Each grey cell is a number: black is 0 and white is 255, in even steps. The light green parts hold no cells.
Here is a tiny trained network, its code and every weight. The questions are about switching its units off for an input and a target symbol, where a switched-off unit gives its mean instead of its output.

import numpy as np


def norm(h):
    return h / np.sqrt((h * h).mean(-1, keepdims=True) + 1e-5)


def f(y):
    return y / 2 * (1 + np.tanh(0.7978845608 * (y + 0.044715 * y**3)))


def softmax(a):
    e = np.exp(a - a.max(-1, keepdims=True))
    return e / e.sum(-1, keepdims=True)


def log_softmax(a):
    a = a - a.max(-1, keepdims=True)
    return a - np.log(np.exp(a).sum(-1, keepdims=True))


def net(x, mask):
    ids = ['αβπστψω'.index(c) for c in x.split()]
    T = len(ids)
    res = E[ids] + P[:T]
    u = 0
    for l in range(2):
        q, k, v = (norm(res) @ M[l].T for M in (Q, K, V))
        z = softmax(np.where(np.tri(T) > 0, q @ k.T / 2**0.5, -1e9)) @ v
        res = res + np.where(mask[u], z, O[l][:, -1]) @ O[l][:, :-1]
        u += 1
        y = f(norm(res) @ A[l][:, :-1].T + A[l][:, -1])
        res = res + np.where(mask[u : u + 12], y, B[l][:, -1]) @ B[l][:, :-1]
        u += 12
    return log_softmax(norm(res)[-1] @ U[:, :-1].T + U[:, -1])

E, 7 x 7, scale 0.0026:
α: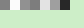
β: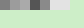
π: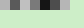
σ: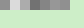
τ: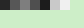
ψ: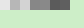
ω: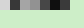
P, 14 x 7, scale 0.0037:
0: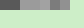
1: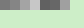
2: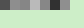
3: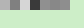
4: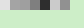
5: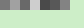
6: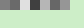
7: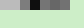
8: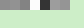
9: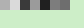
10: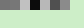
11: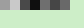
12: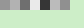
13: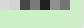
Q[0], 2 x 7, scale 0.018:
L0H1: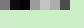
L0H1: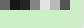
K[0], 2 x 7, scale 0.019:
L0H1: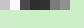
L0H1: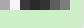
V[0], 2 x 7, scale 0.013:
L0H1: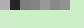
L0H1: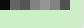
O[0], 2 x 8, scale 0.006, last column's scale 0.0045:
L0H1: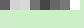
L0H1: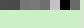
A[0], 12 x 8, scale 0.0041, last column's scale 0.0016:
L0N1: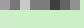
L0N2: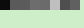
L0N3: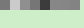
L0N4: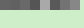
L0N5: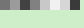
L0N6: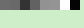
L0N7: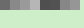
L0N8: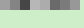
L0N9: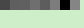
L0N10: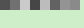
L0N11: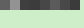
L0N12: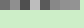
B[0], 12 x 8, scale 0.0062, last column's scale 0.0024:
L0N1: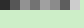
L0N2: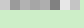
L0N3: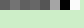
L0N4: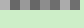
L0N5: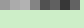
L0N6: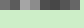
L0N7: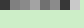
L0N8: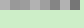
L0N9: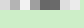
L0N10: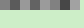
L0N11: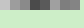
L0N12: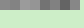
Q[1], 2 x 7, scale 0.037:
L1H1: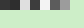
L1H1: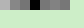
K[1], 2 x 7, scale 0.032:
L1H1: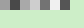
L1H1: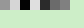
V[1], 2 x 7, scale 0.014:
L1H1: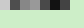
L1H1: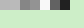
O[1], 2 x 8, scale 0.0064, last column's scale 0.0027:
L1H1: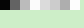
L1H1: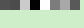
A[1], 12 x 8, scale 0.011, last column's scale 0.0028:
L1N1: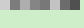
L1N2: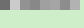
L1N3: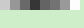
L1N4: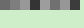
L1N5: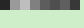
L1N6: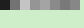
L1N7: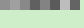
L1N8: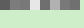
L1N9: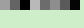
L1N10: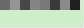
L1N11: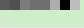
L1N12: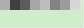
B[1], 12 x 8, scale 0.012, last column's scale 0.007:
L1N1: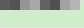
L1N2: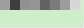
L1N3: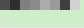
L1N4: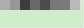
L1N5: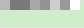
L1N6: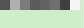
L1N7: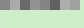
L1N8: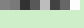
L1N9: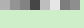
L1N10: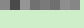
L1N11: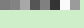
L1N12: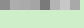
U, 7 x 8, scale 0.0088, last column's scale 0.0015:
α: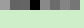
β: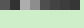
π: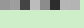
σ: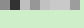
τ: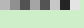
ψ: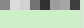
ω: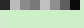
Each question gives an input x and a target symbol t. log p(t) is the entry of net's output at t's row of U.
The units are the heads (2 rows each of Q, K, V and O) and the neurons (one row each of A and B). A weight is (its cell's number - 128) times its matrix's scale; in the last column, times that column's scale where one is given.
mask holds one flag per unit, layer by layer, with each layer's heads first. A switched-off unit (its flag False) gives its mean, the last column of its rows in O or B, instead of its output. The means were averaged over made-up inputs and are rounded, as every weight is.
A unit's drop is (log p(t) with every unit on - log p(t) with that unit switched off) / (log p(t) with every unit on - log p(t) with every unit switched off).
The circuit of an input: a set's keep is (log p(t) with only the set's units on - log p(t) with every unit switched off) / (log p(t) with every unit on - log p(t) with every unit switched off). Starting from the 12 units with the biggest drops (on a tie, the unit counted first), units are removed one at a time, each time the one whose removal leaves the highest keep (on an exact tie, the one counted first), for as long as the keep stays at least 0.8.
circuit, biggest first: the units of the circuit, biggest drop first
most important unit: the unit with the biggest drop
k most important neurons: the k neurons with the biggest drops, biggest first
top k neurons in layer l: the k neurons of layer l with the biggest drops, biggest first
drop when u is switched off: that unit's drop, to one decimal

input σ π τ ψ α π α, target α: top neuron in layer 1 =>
L1N4
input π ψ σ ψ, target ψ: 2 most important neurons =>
L1N8, L1N3
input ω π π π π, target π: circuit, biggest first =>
L1H1, L1N8
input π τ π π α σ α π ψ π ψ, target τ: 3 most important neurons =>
L1N5, L0N9, L1N11
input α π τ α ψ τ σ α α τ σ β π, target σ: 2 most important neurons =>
L0N9, L1N12
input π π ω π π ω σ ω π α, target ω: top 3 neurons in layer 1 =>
L1N6, L1N4, L1N8
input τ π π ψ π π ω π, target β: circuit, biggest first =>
L0H1, L1N1
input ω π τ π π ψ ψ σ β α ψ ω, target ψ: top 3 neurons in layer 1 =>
L1N8, L1N11, L1N5
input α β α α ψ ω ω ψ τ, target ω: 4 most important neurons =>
L1N6, L1N5, L1N8, L1N11
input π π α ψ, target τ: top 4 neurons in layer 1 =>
L1N11, L1N5, L1N1, L1N7
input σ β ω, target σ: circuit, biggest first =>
L0H1, L1N12
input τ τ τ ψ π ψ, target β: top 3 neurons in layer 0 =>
L0N9, L0N2, L0N11
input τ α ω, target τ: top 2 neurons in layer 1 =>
L1N9, L1N2
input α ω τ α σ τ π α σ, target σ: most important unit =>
L0H1
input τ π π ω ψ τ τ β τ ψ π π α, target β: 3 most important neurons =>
L0N9, L0N2, L1N1
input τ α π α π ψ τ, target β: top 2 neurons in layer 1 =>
L1N1, L1N5
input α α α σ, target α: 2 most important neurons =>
L1N4, L1N5
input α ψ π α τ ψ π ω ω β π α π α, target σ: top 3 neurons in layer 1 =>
L1N8, L1N12, L1N6
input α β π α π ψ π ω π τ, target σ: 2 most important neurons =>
L0N2, L1N12
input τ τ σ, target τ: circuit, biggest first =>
L1H1
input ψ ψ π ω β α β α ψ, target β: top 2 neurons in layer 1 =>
L1N3, L1N5
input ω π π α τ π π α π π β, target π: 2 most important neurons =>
L1N11, L1N8
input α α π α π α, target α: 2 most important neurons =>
L1N4, L1N5
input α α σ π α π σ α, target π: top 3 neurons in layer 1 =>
L1N8, L1N3, L1N5
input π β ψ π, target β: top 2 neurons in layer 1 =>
L1N3, L1N4
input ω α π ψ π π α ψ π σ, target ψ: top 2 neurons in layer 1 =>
L1N11, L1N6
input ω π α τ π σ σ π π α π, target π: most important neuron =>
L1N11
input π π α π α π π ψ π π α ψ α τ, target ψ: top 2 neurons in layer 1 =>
L1N8, L1N3
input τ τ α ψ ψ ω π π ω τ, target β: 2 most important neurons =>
L0N9, L0N2
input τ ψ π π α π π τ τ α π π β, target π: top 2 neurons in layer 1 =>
L1N8, L1N3
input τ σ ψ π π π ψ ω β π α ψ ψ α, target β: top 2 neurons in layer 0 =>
L0N9, L0N11
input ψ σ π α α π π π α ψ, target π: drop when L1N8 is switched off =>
0.1
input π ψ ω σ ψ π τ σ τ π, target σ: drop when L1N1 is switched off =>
-0.1
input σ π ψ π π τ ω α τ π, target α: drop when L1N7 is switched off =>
0.0
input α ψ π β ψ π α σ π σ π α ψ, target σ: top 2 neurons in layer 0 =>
L0N2, L0N3
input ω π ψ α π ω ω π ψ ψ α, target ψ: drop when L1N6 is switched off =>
0.1
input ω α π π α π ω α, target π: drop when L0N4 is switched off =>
-0.1
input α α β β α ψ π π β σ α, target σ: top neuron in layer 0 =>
L0N1
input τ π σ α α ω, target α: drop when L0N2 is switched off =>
-0.1
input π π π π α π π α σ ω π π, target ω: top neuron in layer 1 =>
L1N6
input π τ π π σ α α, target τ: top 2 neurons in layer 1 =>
L1N11, L1N1
